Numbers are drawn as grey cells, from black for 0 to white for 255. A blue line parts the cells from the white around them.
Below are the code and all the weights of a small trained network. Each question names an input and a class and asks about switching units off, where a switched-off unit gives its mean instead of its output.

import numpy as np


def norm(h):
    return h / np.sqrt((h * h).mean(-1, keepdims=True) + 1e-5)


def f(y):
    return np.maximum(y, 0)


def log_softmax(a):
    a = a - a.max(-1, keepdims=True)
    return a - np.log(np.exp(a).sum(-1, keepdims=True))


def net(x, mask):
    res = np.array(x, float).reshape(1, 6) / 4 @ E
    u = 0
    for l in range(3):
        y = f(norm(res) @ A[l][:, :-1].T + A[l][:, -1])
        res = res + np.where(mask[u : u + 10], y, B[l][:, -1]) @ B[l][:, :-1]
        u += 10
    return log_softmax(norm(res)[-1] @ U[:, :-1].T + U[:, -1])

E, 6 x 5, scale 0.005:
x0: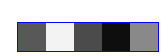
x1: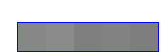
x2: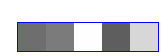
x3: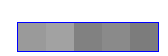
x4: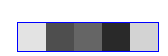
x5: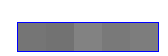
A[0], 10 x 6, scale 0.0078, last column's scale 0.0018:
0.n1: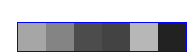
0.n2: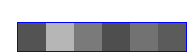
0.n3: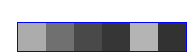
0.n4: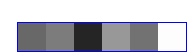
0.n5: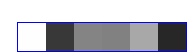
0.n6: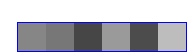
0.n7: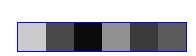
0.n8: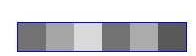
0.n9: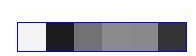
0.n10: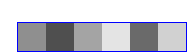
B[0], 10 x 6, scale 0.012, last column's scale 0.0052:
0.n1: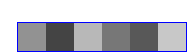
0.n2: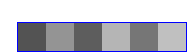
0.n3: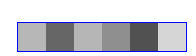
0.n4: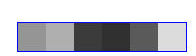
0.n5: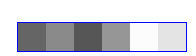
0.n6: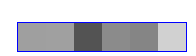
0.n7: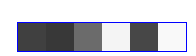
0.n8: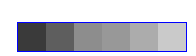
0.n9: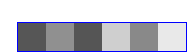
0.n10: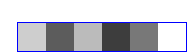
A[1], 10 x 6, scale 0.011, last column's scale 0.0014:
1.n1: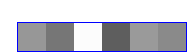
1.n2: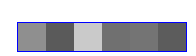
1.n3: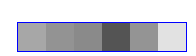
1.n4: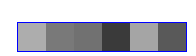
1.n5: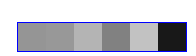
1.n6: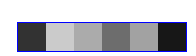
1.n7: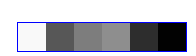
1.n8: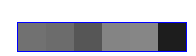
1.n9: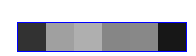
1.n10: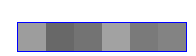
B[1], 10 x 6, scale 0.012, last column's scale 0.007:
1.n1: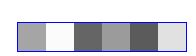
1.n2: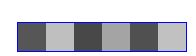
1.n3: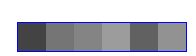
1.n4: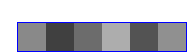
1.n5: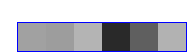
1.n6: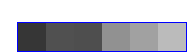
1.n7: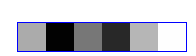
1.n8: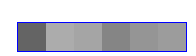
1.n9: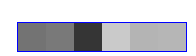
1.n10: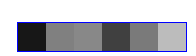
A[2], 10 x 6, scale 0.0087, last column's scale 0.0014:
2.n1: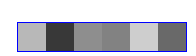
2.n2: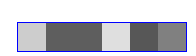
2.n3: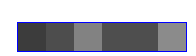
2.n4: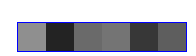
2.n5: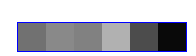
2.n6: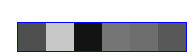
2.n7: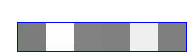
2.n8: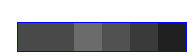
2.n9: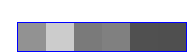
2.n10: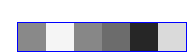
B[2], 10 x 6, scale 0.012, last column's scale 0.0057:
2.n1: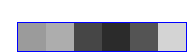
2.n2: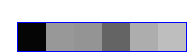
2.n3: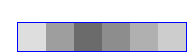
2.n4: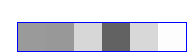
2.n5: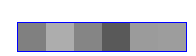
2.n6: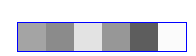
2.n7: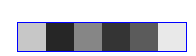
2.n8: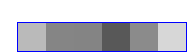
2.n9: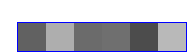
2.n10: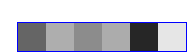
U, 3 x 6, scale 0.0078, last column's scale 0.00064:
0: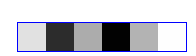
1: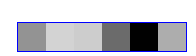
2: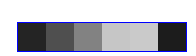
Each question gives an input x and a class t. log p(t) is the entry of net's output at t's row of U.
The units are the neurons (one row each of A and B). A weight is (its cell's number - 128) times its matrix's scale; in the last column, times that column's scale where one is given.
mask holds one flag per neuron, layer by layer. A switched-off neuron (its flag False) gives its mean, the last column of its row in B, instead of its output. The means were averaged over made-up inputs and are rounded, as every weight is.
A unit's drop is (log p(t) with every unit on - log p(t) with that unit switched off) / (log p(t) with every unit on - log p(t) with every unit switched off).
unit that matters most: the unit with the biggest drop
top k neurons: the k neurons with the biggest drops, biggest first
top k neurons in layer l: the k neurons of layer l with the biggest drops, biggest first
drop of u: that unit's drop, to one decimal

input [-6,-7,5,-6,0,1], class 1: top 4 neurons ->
(0.n10; 1.n1; 0.n7; 1.n7)
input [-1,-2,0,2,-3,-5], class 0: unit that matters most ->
1.n7
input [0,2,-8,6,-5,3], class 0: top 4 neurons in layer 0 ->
(0.n9; 0.n5; 0.n2; 0.n8)
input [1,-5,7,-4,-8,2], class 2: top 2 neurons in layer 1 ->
(1.n6; 1.n9)
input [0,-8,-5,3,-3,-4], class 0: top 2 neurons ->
(1.n1; 1.n7)
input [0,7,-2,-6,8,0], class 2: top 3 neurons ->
(0.n5; 0.n9; 0.n10)
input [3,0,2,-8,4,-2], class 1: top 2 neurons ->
(1.n1; 0.n7)
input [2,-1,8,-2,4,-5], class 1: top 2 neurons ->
(1.n1; 1.n7)
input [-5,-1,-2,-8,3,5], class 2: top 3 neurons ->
(0.n9; 0.n5; 1.n7)
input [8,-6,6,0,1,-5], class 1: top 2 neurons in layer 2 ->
(2.n6; 2.n7)
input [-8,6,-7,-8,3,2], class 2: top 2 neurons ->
(0.n9; 0.n7)
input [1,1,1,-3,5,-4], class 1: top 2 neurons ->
(0.n7; 0.n3)
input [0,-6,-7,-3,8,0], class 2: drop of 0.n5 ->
0.4
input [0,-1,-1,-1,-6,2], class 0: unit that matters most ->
0.n5
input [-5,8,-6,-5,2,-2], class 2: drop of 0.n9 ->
0.4
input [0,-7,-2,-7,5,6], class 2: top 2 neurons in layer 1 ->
(1.n7; 1.n5)
